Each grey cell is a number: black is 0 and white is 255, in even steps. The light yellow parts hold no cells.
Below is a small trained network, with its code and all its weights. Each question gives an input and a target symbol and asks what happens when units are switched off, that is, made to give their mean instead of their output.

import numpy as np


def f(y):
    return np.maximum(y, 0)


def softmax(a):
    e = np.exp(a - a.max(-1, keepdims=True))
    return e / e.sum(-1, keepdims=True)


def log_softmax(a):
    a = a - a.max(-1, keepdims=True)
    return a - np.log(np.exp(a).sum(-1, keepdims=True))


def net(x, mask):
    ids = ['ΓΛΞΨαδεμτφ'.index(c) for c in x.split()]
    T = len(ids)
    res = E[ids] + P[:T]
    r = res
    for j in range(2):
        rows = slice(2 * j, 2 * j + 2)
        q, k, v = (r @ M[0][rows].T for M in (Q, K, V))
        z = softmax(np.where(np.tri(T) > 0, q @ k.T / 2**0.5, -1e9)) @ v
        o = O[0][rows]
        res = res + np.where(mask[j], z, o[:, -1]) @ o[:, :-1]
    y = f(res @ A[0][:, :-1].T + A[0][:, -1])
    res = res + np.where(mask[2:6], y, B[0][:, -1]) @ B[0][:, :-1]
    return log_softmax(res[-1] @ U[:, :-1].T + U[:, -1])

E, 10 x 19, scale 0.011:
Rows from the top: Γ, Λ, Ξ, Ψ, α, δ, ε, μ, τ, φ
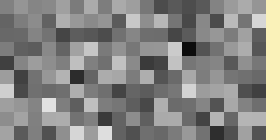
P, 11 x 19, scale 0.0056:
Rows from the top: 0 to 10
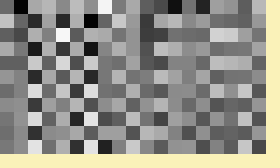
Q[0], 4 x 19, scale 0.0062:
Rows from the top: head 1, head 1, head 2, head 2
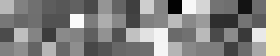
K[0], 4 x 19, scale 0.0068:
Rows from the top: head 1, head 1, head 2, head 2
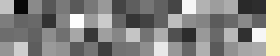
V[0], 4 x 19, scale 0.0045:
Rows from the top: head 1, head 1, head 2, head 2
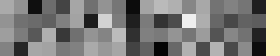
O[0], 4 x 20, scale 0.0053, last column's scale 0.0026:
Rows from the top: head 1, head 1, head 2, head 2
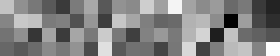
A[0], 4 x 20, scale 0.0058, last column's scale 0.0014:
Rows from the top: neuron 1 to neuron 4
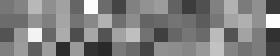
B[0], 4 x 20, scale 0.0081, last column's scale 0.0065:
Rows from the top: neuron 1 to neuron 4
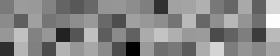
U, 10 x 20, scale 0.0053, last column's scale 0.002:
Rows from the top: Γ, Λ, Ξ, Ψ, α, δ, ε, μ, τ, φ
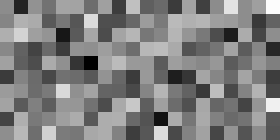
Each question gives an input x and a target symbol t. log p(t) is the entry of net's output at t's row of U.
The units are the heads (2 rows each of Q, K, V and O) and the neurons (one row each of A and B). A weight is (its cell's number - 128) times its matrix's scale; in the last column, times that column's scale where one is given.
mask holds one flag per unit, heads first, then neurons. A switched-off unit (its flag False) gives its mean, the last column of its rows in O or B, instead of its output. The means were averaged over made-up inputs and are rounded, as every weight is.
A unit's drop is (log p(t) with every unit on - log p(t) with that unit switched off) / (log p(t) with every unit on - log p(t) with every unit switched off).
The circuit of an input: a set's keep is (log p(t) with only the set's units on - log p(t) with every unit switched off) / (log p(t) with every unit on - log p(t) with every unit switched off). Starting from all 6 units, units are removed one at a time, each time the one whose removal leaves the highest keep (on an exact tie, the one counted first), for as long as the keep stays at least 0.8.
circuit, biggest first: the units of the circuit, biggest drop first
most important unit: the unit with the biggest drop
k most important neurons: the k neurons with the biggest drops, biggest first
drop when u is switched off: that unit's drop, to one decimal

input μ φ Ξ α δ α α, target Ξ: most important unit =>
neuron 3
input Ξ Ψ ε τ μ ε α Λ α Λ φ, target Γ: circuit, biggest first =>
(head 2; neuron 3; neuron 2)
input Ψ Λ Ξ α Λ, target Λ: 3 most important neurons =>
(neuron 1; neuron 3; neuron 2)
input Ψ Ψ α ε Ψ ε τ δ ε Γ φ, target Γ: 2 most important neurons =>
(neuron 3; neuron 1)
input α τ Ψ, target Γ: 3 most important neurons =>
(neuron 2; neuron 3; neuron 4)
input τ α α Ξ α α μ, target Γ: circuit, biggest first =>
(head 1; head 2; neuron 3)
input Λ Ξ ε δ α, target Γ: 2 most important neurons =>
(neuron 2; neuron 1)
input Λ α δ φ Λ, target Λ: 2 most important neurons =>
(neuron 3; neuron 1)
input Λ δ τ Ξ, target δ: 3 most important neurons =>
(neuron 4; neuron 2; neuron 3)
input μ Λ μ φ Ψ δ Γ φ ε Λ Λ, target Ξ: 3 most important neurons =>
(neuron 1; neuron 3; neuron 4)
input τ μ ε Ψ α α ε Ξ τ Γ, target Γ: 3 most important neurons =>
(neuron 3; neuron 2; neuron 4)
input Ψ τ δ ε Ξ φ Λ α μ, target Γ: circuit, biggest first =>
(head 1; neuron 3)
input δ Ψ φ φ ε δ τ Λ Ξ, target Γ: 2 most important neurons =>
(neuron 2; neuron 4)
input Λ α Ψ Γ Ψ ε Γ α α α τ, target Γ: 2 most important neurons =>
(neuron 2; neuron 4)
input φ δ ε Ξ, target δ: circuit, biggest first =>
(neuron 4)
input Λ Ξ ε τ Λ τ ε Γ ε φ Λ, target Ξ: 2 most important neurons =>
(neuron 3; neuron 1)
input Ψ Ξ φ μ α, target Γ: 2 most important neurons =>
(neuron 2; neuron 1)
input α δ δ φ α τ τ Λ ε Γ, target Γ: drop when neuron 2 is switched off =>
0.2
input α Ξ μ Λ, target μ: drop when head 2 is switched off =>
1.0
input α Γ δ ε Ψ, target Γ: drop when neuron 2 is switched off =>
0.2
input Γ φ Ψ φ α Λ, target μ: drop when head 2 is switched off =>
0.9
